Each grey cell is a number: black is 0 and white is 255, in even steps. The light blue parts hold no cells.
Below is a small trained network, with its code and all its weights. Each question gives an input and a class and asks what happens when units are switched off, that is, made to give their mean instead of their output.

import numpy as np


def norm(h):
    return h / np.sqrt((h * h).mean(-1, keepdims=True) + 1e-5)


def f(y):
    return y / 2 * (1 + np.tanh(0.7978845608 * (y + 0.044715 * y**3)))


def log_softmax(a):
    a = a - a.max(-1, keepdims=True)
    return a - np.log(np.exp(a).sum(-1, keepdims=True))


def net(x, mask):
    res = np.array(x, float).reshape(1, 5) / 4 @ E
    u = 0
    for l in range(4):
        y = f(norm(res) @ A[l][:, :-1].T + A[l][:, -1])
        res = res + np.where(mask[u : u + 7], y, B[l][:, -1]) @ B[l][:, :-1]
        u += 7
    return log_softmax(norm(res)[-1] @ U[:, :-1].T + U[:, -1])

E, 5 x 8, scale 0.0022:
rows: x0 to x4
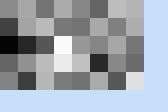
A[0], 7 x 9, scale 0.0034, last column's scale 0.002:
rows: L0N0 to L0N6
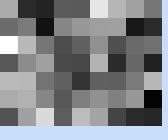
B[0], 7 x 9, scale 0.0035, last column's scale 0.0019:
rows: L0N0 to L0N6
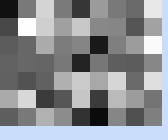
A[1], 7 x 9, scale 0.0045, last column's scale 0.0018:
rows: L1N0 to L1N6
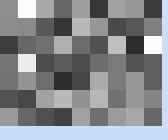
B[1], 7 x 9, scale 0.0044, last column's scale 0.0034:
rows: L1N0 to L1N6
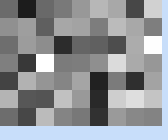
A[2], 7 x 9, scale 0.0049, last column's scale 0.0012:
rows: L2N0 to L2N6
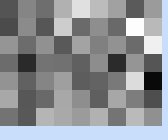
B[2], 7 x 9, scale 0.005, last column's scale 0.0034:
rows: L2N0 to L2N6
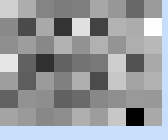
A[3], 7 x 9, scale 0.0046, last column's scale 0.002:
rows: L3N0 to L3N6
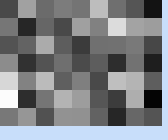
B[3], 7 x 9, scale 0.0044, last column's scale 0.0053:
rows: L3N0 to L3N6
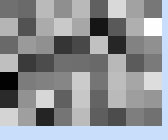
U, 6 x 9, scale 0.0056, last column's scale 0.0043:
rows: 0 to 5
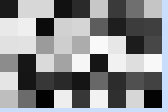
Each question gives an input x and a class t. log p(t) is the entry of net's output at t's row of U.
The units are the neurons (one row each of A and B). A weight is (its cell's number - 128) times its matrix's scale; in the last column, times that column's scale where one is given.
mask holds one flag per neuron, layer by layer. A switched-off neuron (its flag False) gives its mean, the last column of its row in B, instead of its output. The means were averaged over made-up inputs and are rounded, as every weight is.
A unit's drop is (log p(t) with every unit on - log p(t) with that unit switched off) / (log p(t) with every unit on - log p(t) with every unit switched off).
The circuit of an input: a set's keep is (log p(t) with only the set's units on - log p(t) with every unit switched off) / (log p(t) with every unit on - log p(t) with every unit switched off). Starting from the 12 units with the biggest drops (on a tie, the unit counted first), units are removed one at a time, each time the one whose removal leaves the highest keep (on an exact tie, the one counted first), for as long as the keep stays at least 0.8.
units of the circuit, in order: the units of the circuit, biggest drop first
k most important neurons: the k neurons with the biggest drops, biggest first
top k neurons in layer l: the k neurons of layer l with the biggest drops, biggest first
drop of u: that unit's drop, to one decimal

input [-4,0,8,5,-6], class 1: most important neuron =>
(L0N1)
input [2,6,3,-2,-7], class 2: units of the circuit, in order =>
(L0N1, L0N2, L2N0, L2N1)
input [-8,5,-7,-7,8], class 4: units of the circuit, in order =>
(L2N3, L0N3)
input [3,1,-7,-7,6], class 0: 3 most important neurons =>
(L1N4, L1N5, L2N1)
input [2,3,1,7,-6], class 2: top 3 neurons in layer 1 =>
(L1N0, L1N4, L1N6)
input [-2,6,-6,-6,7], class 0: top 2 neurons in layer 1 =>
(L1N4, L1N0)
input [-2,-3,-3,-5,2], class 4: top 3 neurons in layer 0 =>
(L0N2, L0N1, L0N3)
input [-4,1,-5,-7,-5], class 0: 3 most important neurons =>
(L2N1, L1N5, L2N4)
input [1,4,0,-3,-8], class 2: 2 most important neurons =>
(L0N1, L2N1)
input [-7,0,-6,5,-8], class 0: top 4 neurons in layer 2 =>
(L2N1, L2N4, L2N3, L2N6)
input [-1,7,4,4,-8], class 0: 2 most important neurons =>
(L1N2, L3N1)
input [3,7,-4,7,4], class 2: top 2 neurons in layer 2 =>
(L2N6, L2N0)
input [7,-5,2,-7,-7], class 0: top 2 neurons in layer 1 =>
(L1N2, L1N5)
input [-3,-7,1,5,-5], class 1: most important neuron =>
(L1N2)
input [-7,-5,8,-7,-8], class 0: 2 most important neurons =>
(L0N1, L1N2)
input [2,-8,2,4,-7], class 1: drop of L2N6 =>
0.1
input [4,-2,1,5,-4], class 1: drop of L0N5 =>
0.2
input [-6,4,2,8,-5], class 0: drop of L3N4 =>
-0.1
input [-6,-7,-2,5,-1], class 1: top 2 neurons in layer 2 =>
(L2N1, L2N4)
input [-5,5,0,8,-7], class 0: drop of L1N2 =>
0.2
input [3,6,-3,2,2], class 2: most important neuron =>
(L1N0)
